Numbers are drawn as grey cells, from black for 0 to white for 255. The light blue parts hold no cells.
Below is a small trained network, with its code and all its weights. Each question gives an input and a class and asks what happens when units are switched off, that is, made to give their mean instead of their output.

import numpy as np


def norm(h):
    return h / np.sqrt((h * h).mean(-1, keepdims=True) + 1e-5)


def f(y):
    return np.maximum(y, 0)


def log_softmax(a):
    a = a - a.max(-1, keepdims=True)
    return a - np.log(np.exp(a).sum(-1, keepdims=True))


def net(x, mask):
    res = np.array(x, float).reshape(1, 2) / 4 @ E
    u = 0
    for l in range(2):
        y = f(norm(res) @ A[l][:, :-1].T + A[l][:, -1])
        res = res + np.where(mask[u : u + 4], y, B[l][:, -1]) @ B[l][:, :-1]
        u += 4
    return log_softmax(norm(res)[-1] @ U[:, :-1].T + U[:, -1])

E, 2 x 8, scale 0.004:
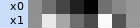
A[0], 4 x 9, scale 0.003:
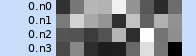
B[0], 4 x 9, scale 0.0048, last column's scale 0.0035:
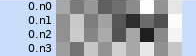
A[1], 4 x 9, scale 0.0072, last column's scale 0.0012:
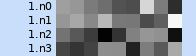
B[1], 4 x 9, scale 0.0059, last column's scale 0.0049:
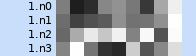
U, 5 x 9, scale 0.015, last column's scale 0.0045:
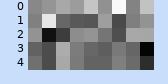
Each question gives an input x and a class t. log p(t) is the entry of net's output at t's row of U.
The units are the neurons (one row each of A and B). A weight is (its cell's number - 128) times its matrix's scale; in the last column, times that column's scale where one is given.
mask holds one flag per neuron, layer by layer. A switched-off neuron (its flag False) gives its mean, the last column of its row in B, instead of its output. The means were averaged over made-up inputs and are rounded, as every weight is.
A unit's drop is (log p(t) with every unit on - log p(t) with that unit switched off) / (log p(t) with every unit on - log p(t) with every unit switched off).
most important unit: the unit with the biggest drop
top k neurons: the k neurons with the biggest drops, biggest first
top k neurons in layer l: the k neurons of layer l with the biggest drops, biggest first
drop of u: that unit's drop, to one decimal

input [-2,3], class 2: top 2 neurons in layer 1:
1.n2, 1.n3
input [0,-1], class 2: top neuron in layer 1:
1.n1
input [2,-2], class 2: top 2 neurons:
1.n2, 1.n3
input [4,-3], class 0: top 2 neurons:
0.n1, 1.n2
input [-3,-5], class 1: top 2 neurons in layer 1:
1.n3, 1.n2
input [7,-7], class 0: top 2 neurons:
1.n2, 0.n1
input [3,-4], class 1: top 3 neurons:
0.n0, 1.n3, 0.n1
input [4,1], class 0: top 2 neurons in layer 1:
1.n2, 1.n1
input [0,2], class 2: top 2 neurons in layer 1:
1.n3, 1.n1
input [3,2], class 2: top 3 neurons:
1.n0, 0.n1, 0.n3
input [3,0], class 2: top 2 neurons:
1.n0, 0.n3
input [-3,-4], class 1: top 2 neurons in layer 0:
0.n3, 0.n1
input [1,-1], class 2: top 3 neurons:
1.n2, 1.n3, 1.n1
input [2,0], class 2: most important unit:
0.n3
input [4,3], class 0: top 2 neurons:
1.n2, 0.n2
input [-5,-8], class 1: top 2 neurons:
1.n3, 1.n2
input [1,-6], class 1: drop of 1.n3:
0.4
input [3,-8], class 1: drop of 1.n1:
0.0
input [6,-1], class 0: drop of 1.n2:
1.6
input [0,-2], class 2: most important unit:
0.n2
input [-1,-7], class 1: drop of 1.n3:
0.7
